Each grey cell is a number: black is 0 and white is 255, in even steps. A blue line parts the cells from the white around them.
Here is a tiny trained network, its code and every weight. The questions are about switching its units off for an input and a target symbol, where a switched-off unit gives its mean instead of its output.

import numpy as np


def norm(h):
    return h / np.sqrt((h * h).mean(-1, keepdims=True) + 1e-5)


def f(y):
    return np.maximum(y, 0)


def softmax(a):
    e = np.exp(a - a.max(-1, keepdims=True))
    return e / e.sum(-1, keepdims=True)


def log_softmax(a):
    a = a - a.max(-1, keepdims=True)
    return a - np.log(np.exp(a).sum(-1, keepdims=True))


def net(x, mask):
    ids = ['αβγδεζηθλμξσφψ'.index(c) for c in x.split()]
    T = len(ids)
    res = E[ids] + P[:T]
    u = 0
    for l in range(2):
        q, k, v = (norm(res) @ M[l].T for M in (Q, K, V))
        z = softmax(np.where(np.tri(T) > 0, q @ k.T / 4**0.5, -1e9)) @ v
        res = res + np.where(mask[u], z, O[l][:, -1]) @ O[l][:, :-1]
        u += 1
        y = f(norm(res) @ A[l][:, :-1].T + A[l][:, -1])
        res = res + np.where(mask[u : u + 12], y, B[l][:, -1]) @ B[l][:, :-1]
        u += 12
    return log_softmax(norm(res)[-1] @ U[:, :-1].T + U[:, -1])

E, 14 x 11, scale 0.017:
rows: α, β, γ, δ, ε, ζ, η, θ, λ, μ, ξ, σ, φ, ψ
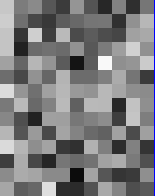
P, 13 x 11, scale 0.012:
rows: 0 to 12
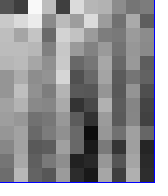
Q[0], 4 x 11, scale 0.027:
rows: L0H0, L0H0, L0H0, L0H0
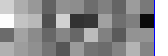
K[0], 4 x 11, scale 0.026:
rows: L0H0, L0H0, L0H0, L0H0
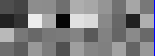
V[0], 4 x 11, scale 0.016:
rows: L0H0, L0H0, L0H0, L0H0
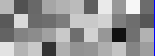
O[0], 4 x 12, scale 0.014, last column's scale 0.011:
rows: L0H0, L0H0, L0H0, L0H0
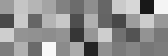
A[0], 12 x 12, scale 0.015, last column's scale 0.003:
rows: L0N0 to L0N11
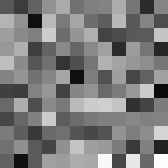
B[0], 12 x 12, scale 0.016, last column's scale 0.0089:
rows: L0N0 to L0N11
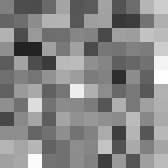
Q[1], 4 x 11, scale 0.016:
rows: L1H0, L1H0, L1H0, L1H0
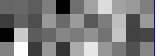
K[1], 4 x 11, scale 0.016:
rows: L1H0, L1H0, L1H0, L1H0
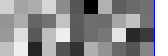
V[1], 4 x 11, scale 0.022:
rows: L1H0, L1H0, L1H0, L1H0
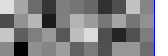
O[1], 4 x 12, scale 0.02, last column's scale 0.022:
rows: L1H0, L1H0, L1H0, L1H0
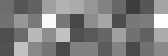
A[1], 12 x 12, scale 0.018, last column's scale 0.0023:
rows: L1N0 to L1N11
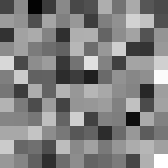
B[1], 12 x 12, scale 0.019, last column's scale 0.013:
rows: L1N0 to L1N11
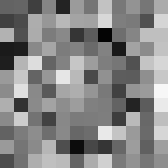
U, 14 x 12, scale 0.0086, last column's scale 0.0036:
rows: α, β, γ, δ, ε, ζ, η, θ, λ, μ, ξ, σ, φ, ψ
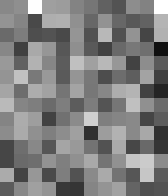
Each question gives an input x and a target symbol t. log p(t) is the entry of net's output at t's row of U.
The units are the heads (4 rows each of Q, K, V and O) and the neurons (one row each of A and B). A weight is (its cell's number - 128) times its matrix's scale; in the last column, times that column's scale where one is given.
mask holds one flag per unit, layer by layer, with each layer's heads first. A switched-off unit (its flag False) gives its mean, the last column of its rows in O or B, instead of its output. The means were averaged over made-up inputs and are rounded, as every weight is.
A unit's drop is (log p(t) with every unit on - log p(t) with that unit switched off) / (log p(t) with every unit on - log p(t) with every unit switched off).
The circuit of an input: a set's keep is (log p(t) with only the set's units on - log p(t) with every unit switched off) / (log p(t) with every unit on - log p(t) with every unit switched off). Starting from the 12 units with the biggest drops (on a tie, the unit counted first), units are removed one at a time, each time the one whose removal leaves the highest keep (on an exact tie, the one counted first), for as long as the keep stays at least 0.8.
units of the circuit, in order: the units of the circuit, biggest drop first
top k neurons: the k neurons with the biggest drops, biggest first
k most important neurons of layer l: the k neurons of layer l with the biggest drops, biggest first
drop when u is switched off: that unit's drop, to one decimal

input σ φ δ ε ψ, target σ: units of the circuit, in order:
[L0H0, L1N7, L1H0]
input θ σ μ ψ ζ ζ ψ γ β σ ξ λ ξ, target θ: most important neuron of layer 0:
[L0N3]
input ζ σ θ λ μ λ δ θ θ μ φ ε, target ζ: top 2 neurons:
[L0N0, L1N2]
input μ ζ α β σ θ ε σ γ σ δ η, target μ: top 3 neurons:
[L0N1, L1N5, L1N9]
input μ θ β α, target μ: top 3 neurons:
[L0N1, L1N5, L1N9]
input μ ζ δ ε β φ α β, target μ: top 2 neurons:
[L0N1, L1N5]
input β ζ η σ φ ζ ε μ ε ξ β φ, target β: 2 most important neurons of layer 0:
[L0N4, L0N3]
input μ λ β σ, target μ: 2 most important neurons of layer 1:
[L1N5, L1N9]
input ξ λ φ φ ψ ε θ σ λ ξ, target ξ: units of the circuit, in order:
[L1H0, L0H0, L0N3]
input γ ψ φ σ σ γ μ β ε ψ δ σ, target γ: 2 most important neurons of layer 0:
[L0N4, L0N0]
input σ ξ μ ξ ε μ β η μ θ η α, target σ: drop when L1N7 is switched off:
0.1
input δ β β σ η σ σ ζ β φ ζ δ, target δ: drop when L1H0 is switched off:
0.6
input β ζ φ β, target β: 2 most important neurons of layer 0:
[L0N4, L0N3]
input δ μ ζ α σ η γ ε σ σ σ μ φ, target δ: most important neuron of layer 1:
[L1N2]
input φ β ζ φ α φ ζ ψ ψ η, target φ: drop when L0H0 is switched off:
1.2
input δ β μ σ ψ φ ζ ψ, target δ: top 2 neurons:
[L1N2, L1N3]
